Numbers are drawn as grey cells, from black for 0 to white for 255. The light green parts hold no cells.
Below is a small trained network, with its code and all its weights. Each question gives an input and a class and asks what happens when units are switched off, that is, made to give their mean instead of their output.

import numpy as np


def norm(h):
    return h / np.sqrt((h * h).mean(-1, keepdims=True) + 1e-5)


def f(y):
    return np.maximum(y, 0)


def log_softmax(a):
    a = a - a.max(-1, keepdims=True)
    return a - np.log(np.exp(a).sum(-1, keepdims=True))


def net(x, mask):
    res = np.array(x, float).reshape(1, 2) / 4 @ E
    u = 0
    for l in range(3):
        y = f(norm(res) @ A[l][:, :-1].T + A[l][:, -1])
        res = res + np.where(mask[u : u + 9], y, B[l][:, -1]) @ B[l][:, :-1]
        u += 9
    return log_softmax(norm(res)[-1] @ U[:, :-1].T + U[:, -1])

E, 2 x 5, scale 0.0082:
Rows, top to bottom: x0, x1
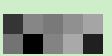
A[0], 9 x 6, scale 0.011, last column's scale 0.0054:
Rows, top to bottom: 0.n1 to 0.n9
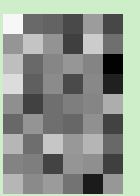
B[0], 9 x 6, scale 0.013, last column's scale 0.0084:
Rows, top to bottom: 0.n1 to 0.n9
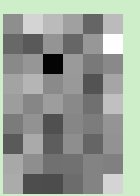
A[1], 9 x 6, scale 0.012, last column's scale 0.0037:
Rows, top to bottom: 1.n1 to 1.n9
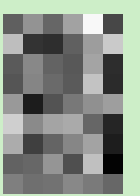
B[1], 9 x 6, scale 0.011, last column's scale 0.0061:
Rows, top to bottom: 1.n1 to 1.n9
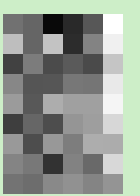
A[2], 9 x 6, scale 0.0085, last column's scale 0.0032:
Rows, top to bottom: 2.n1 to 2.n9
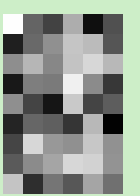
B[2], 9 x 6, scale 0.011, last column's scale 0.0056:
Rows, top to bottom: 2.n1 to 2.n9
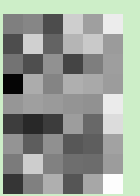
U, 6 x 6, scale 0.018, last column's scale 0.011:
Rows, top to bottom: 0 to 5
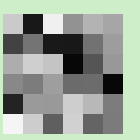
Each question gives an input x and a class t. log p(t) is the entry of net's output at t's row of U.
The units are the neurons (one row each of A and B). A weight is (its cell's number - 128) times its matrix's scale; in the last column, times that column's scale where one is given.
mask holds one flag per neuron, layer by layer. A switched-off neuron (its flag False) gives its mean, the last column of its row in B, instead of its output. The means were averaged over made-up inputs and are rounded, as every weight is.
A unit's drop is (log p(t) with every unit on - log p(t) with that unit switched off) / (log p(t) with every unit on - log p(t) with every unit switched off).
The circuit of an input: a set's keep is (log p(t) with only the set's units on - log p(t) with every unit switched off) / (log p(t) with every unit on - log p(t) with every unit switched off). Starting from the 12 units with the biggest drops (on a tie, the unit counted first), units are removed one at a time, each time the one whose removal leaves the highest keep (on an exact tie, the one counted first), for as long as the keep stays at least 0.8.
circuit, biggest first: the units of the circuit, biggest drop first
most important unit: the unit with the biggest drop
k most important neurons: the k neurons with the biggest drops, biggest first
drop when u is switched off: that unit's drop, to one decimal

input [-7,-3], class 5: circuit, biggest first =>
0.n1; 2.n1
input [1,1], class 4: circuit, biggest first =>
0.n9; 1.n1
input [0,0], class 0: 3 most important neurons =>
0.n1; 0.n4; 0.n5
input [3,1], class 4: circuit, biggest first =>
0.n9; 1.n1
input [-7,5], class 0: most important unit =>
0.n9
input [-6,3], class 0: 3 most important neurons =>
0.n9; 1.n2; 2.n9
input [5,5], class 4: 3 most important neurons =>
0.n9; 1.n2; 0.n2
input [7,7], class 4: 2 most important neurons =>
0.n9; 1.n2
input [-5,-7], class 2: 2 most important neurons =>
0.n1; 1.n6
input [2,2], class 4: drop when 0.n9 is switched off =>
1.4
